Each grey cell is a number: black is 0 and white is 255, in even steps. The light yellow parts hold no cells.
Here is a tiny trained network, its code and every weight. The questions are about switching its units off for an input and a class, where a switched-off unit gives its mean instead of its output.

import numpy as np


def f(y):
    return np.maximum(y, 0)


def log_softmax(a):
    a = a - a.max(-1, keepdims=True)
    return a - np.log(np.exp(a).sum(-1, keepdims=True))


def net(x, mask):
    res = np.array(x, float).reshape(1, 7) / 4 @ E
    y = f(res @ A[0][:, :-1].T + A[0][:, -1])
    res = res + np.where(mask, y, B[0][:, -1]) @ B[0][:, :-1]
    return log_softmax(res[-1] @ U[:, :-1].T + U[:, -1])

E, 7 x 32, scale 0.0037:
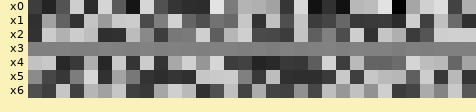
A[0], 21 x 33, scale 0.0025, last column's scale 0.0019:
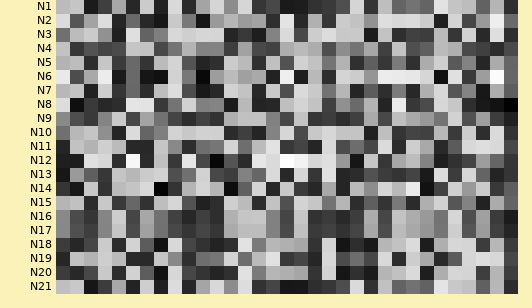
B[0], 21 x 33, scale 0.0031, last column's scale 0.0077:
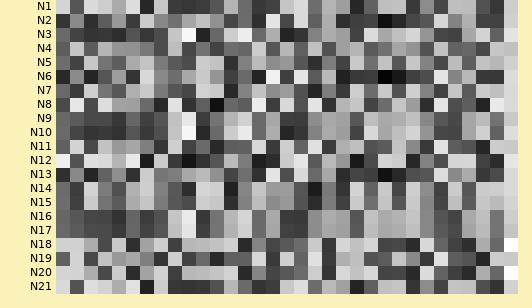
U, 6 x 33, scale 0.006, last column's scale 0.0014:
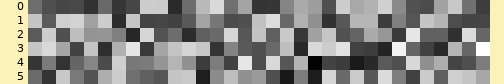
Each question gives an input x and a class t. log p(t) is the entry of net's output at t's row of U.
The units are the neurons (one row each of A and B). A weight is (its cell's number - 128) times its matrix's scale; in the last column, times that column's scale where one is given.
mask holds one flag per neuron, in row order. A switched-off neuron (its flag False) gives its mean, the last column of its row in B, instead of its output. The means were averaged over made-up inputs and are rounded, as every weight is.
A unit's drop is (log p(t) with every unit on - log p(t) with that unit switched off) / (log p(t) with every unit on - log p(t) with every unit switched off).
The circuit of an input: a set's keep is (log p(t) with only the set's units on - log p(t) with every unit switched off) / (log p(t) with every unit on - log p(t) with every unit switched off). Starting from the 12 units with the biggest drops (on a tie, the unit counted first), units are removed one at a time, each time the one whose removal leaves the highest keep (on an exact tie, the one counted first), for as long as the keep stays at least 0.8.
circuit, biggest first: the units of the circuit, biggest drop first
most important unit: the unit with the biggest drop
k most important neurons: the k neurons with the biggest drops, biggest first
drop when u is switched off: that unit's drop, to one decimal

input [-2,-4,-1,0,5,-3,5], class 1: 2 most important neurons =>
(N21; N1)
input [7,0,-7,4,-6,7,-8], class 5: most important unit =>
N7
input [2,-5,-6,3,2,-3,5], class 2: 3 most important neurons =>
(N8; N4; N13)
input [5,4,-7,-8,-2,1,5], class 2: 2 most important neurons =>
(N8; N4)
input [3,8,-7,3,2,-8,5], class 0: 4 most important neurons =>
(N3; N10; N6; N2)
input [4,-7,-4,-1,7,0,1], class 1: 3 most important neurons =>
(N21; N1; N13)
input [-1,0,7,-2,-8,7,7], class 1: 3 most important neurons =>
(N12; N3; N10)
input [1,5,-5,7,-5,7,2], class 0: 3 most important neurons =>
(N16; N9; N17)
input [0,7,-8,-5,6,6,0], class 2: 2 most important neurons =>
(N8; N4)
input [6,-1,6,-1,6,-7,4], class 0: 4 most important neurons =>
(N3; N10; N12; N8)
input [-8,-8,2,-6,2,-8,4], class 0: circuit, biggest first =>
(N3; N10)
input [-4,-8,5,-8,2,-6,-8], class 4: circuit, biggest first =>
(N6; N2)
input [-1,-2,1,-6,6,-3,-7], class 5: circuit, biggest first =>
(N7; N15)
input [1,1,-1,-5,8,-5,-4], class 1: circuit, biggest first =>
(N21)
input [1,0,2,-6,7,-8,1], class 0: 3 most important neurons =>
(N3; N10; N12)
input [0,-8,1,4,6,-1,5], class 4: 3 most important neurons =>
(N6; N2; N12)
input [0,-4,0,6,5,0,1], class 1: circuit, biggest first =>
(N21; N1)
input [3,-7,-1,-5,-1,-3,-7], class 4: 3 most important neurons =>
(N6; N2; N14)
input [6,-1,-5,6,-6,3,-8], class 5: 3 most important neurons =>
(N7; N15; N5)
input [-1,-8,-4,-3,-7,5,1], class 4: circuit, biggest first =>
(N6)
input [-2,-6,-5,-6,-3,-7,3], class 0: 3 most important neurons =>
(N3; N10; N13)
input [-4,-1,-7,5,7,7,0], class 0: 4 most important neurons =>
(N16; N9; N17; N12)
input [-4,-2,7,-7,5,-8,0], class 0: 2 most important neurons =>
(N3; N10)
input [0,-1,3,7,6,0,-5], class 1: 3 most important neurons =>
(N21; N1; N14)
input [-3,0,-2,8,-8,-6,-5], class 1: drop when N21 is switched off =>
-0.1
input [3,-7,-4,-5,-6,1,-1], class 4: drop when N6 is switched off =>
0.9
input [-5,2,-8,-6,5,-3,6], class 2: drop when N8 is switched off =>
0.3
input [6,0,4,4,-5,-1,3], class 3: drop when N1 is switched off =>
0.1
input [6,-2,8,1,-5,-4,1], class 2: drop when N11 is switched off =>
0.7
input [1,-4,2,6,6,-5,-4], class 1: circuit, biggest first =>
(N21)
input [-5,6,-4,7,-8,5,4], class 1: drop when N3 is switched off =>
0.0
